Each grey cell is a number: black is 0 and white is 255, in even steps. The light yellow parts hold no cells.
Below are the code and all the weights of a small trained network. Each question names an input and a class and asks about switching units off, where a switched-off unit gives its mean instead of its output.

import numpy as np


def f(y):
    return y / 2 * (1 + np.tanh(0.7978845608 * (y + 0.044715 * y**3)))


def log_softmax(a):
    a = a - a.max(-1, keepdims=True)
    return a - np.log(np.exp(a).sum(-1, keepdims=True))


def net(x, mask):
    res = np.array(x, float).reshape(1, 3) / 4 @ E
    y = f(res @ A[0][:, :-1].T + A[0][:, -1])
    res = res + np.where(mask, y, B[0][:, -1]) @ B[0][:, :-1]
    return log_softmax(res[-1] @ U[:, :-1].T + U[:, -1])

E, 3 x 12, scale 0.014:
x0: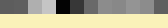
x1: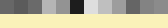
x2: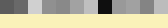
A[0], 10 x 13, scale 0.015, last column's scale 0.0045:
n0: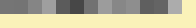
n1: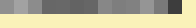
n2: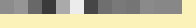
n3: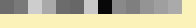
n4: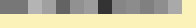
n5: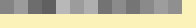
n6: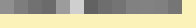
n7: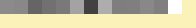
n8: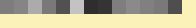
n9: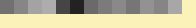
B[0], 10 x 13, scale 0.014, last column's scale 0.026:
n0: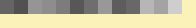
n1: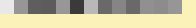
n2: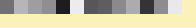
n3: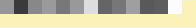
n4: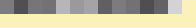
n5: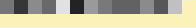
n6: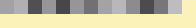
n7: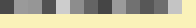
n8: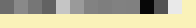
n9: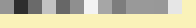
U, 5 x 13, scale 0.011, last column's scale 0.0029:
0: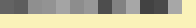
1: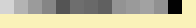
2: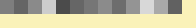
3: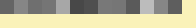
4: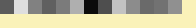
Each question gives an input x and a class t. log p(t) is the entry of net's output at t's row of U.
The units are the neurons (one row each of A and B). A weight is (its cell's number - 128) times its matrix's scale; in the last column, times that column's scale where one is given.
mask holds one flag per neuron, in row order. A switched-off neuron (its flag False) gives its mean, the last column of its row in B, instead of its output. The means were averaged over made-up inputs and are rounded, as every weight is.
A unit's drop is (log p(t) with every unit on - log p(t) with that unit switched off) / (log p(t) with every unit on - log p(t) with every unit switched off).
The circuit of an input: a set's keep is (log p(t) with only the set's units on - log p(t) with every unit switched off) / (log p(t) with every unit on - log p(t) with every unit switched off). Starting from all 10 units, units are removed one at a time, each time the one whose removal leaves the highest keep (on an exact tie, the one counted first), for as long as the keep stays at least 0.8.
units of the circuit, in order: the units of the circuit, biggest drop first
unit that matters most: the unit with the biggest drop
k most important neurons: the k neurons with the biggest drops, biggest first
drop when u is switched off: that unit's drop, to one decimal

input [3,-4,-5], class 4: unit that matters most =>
n3
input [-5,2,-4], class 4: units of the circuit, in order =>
n3; n9
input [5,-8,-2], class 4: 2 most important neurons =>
n3; n5
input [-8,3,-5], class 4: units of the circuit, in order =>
n3; n9
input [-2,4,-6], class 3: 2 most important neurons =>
n2; n3
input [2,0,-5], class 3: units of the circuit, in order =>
n3; n2; n8
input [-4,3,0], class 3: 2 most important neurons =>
n3; n8
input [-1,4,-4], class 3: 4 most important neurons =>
n3; n2; n9; n8
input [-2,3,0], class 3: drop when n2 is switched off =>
0.2
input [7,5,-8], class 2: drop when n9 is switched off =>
0.0
